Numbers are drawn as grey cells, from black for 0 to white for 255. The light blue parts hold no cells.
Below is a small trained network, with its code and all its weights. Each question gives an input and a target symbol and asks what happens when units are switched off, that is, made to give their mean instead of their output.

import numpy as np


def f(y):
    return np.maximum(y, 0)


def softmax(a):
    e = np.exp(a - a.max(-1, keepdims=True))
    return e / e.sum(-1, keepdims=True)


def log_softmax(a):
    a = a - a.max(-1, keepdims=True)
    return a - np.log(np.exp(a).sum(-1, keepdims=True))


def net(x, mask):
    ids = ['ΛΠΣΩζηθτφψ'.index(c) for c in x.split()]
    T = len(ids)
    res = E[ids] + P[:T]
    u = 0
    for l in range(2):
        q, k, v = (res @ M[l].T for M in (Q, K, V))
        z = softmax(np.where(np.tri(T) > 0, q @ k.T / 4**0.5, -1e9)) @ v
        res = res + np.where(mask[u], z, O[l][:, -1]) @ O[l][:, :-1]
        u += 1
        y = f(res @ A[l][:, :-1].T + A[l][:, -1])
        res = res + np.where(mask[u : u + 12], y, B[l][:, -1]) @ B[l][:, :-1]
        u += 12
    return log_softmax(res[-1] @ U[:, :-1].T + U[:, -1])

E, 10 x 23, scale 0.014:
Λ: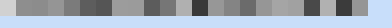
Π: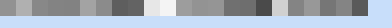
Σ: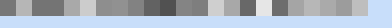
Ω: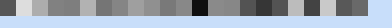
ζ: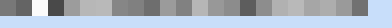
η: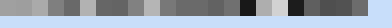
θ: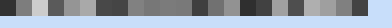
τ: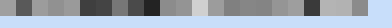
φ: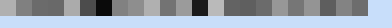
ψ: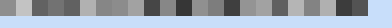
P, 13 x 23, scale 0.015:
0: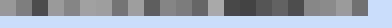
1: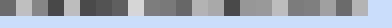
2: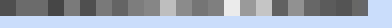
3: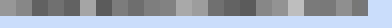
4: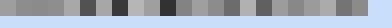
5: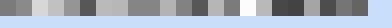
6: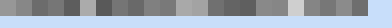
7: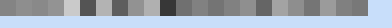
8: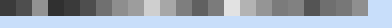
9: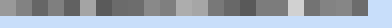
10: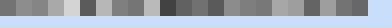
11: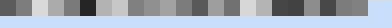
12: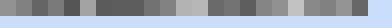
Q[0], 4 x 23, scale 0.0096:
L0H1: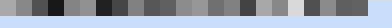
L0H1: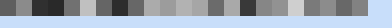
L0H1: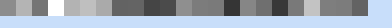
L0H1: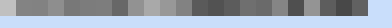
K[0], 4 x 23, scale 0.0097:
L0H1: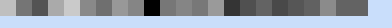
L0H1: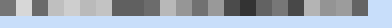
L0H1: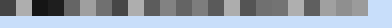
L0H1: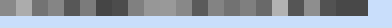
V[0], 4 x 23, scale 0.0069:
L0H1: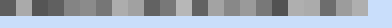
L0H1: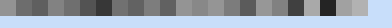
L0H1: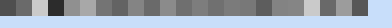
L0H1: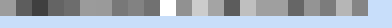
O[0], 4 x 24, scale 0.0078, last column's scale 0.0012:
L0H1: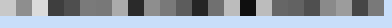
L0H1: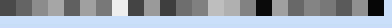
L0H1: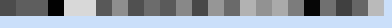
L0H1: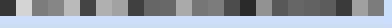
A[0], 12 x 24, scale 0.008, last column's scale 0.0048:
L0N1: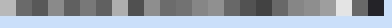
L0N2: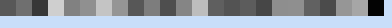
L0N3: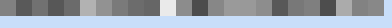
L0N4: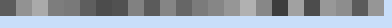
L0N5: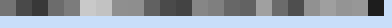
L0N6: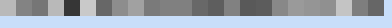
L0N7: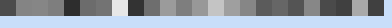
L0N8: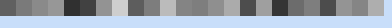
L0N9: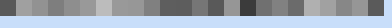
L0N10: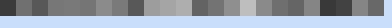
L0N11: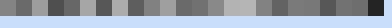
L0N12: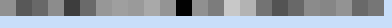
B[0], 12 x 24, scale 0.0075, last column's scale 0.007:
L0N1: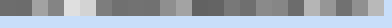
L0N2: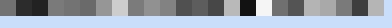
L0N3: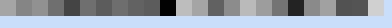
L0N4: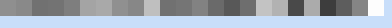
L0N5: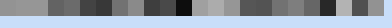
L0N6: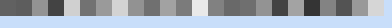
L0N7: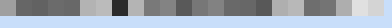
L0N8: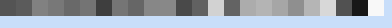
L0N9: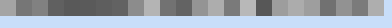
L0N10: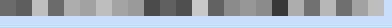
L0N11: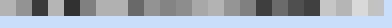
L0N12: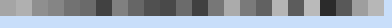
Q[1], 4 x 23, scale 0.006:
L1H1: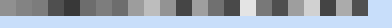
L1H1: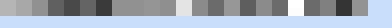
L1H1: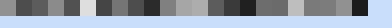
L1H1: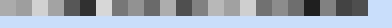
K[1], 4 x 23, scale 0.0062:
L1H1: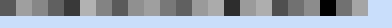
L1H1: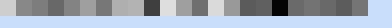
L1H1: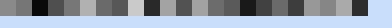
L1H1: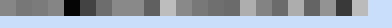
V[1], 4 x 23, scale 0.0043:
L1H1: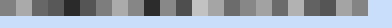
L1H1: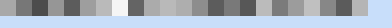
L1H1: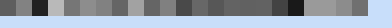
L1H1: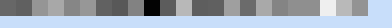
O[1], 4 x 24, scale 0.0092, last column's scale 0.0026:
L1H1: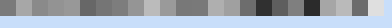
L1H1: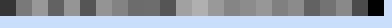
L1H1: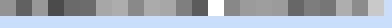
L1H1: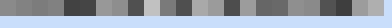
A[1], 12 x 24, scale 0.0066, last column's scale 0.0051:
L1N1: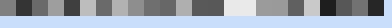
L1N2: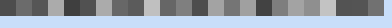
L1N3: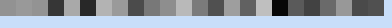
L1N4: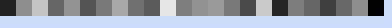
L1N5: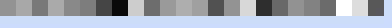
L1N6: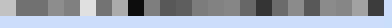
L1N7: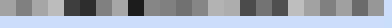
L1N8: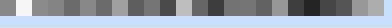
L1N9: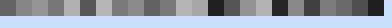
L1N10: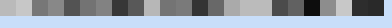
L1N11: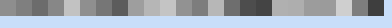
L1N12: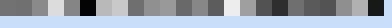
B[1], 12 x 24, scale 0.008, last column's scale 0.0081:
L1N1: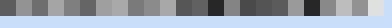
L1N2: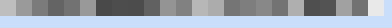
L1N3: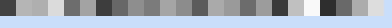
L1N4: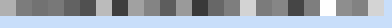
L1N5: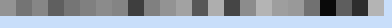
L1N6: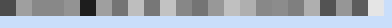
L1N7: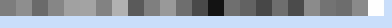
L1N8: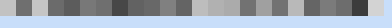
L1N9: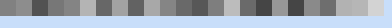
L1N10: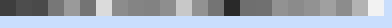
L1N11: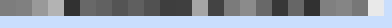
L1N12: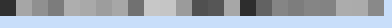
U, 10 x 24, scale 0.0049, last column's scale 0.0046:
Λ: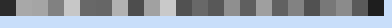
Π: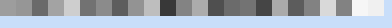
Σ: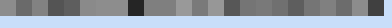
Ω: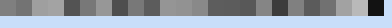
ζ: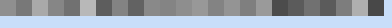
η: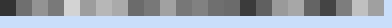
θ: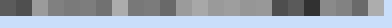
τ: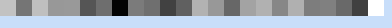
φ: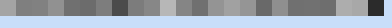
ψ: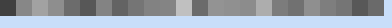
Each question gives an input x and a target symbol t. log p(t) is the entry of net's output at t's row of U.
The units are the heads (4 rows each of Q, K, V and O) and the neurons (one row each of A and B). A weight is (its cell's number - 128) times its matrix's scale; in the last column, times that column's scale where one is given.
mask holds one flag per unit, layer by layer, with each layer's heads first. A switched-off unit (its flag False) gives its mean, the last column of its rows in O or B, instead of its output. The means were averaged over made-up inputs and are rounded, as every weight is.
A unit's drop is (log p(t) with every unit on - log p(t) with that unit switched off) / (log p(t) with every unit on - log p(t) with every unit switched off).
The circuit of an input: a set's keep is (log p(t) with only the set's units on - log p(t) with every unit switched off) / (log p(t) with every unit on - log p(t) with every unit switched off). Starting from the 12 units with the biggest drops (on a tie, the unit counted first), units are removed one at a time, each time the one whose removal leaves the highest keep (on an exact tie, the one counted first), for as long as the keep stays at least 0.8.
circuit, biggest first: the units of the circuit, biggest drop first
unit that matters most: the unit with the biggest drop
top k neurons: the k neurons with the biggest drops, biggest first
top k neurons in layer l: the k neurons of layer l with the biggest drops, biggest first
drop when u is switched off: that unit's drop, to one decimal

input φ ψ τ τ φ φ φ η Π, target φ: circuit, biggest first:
L0H1, L0N7, L1N6, L0N11
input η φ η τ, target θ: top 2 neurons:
L0N2, L1N11
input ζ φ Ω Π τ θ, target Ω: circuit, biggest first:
L1N1, L0H1, L0N3, L1N10
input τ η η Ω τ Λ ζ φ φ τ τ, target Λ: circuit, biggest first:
L0H1, L0N2, L0N7, L1N12
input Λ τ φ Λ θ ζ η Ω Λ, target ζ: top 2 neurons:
L1N9, L1N3
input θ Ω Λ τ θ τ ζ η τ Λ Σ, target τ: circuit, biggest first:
L1N7, L0H1
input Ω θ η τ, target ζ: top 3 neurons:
L0N6, L1N9, L1N3
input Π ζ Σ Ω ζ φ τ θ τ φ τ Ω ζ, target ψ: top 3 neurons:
L0N2, L1N4, L1N3
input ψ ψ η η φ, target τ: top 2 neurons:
L0N4, L1N5
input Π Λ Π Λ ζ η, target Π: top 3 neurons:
L0N10, L1N4, L1N9
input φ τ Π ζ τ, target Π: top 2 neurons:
L0N2, L0N8
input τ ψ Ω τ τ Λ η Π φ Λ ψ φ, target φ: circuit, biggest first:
L0H1, L0N7, L0N11, L1N6
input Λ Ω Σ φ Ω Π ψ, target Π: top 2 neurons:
L1N4, L0N6
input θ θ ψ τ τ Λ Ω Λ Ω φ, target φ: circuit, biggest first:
L0H1, L1H1, L1N6, L0N5
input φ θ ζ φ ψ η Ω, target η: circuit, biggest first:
L0H1, L0N7, L0N6
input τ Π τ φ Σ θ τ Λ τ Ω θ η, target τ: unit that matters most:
L0N8
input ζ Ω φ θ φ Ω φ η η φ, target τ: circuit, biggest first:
L1N8, L1H1, L1N7, L0H1
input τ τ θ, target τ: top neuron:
L0N8
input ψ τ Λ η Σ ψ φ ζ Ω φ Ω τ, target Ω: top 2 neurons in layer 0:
L0N3, L0N4
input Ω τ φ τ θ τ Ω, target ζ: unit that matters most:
L0N6
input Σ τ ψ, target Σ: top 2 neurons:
L0N8, L0N11
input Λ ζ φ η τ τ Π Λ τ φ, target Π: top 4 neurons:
L1N4, L0N6, L0N1, L1N9
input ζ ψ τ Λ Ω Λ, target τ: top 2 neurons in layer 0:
L0N8, L0N7
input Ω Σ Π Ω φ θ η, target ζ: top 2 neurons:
L0N6, L1N9
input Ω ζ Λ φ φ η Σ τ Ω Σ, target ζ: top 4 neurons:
L0N6, L1N9, L1N3, L0N3
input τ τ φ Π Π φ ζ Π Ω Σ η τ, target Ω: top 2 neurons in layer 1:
L1N1, L1N10
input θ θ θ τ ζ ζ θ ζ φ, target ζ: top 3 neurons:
L1N9, L1N3, L0N10
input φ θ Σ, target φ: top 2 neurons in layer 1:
L1N6, L1N2
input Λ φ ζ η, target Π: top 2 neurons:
L1N4, L0N6
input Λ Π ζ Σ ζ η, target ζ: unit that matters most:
L1N9
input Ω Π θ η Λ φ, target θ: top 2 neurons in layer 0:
L0N11, L0N3
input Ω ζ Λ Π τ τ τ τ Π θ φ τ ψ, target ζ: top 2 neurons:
L0N6, L1N9
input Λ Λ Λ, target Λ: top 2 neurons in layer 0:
L0N12, L0N7
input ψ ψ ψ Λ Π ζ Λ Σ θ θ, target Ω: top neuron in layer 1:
L1N11
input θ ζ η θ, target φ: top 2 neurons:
L1N6, L0N5
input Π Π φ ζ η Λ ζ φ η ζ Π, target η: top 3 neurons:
L0N2, L1N4, L0N8
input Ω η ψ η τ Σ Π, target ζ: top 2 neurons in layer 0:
L0N6, L0N3
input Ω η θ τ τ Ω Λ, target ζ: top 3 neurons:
L0N6, L1N9, L1N3
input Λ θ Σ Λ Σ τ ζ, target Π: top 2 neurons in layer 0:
L0N6, L0N1
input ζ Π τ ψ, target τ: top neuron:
L1N8
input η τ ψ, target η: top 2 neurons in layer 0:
L0N8, L0N12
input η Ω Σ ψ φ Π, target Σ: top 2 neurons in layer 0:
L0N8, L0N3
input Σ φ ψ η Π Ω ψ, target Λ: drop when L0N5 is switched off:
0.1
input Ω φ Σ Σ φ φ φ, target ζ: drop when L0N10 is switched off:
0.0
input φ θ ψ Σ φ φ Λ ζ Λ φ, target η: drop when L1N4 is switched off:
0.1
